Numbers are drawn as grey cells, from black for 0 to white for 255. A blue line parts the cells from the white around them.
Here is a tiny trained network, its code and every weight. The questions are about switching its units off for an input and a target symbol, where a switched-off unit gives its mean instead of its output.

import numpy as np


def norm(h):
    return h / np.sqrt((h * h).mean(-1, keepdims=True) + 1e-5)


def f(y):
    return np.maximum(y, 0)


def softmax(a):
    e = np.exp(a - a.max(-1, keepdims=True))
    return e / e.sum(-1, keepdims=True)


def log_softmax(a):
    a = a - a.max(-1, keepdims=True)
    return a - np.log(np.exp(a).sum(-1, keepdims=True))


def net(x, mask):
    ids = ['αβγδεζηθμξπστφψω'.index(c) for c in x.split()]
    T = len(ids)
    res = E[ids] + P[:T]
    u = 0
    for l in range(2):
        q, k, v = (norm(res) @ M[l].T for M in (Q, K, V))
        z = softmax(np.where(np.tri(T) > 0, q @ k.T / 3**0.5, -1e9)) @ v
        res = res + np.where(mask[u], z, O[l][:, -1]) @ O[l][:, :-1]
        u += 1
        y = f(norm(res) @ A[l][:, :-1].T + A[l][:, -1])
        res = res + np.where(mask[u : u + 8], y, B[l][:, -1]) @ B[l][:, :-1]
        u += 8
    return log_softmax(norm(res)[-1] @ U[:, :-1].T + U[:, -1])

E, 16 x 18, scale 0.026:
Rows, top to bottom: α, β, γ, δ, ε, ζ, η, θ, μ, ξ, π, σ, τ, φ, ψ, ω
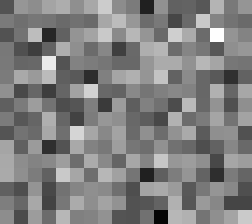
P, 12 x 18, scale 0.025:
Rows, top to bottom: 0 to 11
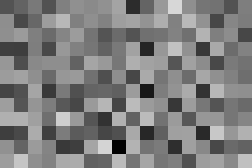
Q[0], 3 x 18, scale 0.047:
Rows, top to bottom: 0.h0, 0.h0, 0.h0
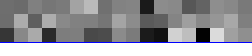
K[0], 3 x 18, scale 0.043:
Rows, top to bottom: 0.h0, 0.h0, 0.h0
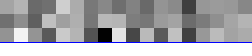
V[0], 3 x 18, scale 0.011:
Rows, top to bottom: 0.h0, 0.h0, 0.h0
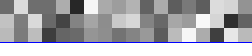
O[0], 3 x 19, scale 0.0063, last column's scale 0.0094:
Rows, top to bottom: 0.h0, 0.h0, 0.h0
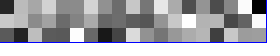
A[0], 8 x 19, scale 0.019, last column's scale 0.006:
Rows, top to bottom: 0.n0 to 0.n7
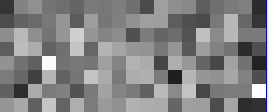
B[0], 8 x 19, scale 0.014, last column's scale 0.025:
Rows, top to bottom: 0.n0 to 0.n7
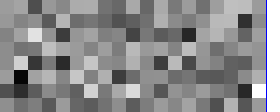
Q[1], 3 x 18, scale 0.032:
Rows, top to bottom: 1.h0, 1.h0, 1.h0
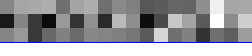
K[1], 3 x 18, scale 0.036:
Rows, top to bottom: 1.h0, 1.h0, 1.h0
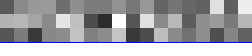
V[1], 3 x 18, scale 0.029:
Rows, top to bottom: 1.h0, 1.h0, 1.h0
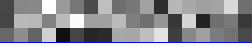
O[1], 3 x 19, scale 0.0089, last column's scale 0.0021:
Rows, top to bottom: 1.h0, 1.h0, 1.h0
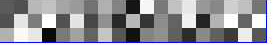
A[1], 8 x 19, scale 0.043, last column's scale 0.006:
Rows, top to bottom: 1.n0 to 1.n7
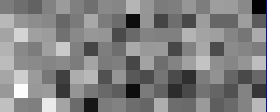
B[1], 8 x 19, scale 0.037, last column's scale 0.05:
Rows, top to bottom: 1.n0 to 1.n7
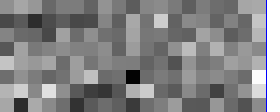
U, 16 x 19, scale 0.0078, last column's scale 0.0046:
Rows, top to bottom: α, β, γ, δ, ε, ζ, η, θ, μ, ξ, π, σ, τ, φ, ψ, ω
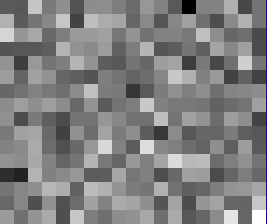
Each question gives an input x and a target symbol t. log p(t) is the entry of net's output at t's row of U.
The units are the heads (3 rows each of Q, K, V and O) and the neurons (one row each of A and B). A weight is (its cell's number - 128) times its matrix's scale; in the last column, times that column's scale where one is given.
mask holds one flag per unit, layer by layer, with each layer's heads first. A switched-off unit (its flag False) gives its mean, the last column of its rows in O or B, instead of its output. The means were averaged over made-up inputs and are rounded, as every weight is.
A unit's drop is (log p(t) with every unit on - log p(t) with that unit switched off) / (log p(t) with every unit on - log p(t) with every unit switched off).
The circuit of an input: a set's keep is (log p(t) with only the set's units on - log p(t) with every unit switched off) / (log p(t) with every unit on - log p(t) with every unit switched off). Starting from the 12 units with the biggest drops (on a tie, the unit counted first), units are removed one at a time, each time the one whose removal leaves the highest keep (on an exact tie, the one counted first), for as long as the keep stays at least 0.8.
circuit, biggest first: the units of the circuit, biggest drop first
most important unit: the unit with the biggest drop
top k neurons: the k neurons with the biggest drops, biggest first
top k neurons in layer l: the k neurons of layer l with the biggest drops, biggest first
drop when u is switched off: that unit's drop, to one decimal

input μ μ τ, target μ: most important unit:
1.h0
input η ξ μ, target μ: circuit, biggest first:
(1.h0 1.n1 1.n6 1.n4)
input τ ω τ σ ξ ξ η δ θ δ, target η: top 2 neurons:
(0.n6 1.n6)
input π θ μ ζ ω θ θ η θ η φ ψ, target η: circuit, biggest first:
(0.n2 1.n5)
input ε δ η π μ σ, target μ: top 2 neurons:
(0.n5 1.n1)
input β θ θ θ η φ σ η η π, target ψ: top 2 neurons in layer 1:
(1.n5 1.n6)
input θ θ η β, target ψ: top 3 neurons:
(1.n5 1.n6 0.n6)
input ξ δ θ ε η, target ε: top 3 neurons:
(1.n6 1.n5 1.n1)
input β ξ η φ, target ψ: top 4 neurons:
(0.n6 1.n5 1.n6 1.n1)
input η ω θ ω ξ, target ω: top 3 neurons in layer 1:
(1.n5 1.n1 1.n2)
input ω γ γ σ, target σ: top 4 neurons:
(1.n5 1.n6 1.n1 0.n6)
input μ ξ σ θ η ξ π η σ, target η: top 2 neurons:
(0.n2 1.n6)
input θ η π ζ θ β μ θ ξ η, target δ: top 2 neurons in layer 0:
(0.n3 0.n6)
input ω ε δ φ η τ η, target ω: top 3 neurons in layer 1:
(1.n5 1.n1 1.n2)
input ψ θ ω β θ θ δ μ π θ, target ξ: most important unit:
1.n5
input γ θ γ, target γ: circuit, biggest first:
(1.n6 1.n5 1.n1)
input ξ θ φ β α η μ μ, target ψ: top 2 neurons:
(0.n4 1.n5)
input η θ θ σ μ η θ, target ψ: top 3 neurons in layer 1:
(1.n5 1.n6 1.n1)
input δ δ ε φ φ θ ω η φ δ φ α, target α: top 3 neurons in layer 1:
(1.n6 1.n5 1.n7)
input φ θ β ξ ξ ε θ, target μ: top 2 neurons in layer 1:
(1.n1 1.n6)
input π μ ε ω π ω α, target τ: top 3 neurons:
(1.n6 1.n5 0.n6)
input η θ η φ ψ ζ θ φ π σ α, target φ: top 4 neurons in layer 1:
(1.n5 1.n6 1.n1 1.n0)
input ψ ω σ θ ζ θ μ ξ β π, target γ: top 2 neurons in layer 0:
(0.n3 0.n6)
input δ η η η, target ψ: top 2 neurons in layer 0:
(0.n6 0.n2)
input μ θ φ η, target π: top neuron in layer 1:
(1.n0)
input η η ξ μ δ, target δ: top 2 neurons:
(1.n3 1.n6)
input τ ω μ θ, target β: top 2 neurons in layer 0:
(0.n6 0.n0)
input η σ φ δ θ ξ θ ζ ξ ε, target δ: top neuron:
(1.n6)
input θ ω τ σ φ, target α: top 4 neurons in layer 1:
(1.n6 1.n5 1.n1 1.n4)
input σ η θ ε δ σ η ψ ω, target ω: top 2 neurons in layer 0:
(0.n5 0.n2)
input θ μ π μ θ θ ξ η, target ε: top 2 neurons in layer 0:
(0.n5 0.n2)
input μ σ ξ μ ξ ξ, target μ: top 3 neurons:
(0.n6 1.n1 0.n2)
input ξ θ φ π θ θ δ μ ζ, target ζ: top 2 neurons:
(1.n7 1.n3)
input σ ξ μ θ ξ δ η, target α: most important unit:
0.h0
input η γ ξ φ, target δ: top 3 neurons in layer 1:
(1.n6 1.n5 1.n2)
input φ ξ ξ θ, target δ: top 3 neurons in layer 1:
(1.n6 1.n5 1.n2)
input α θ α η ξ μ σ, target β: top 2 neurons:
(0.n6 1.n5)
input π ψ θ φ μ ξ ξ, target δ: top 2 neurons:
(1.n6 1.n5)
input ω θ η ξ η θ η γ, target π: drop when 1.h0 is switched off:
0.1
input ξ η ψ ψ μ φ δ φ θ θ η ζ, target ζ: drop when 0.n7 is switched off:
0.0
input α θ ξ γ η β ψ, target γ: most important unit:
1.h0
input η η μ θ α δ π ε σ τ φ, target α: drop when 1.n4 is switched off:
0.3
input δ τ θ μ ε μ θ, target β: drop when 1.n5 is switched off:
0.4
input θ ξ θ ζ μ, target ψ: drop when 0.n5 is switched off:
0.7
